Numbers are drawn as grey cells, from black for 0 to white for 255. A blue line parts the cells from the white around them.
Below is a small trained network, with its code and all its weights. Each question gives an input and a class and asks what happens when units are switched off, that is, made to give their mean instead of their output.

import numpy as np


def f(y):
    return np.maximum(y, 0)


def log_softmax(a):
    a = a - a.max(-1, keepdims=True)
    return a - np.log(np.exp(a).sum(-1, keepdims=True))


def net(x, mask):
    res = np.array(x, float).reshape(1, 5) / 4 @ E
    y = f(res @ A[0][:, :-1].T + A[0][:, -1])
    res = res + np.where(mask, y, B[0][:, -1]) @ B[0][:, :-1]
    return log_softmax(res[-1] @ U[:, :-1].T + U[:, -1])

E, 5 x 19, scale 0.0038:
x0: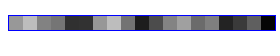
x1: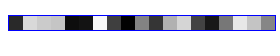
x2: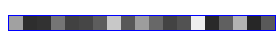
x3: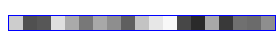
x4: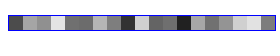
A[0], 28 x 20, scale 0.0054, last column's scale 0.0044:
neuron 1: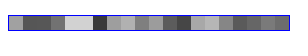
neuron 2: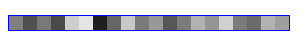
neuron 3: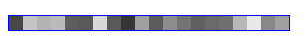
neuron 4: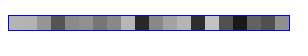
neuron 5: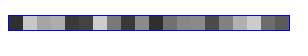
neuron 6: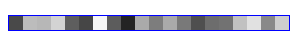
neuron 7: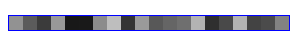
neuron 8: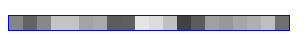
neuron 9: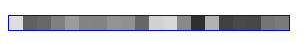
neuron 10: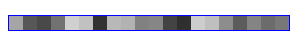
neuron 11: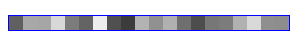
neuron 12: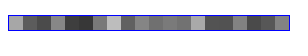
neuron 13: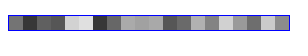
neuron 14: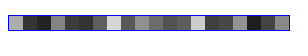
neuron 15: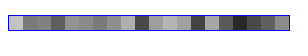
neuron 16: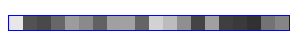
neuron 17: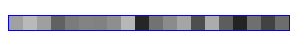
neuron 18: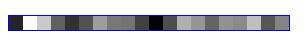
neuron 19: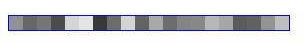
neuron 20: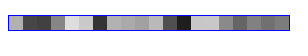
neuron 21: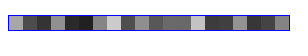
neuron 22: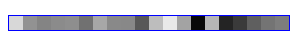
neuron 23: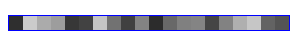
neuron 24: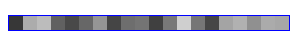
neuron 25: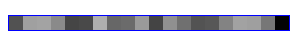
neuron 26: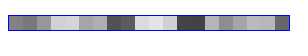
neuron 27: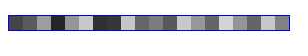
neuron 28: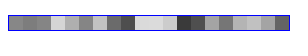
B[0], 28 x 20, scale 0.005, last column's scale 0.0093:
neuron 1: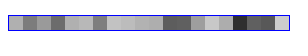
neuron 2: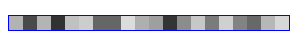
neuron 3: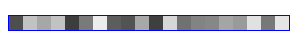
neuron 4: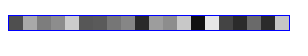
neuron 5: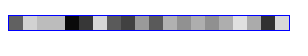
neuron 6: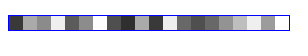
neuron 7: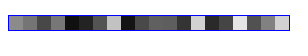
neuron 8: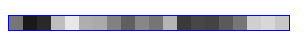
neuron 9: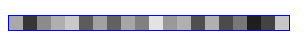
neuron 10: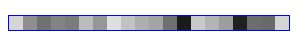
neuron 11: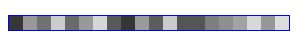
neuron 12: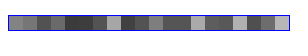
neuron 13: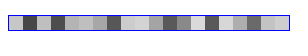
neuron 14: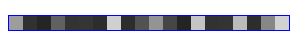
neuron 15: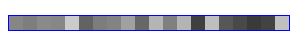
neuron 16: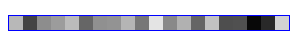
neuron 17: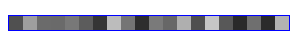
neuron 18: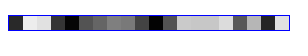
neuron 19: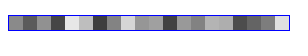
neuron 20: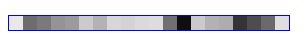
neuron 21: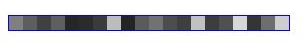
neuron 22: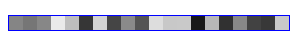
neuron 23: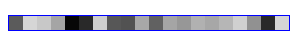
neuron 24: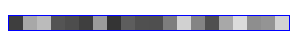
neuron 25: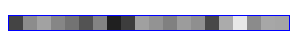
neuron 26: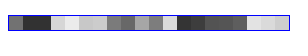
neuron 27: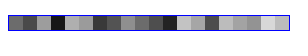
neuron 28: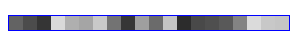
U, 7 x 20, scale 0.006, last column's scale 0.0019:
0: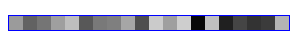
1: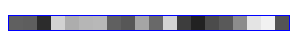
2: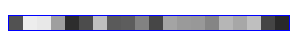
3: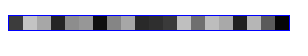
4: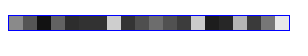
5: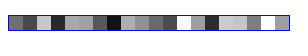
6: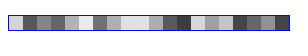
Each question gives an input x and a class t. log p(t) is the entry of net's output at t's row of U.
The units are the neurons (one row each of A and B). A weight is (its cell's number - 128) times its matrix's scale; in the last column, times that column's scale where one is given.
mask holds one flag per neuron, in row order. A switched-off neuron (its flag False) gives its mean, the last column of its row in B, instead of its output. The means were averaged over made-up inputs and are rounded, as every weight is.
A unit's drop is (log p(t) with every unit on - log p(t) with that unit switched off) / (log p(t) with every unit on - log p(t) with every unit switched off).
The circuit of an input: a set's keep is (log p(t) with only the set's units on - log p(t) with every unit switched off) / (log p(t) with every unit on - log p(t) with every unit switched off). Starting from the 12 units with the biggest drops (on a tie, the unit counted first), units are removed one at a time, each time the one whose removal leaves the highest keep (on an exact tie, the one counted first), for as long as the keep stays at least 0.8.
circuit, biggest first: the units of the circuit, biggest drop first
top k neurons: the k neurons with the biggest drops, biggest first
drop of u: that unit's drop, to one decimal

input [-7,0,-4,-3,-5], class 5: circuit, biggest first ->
neuron 27
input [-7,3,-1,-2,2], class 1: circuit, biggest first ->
neuron 8; neuron 26
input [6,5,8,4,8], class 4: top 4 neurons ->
neuron 7; neuron 14; neuron 21; neuron 12
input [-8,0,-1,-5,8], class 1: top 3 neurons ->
neuron 8; neuron 26; neuron 28
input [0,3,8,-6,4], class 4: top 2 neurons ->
neuron 14; neuron 7
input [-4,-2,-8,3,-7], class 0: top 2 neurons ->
neuron 22; neuron 4
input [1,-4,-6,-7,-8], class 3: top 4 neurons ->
neuron 4; neuron 17; neuron 27; neuron 26
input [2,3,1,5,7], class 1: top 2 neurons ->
neuron 28; neuron 26
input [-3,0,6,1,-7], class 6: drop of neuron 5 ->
0.2
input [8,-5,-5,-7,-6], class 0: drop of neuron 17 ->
-0.1
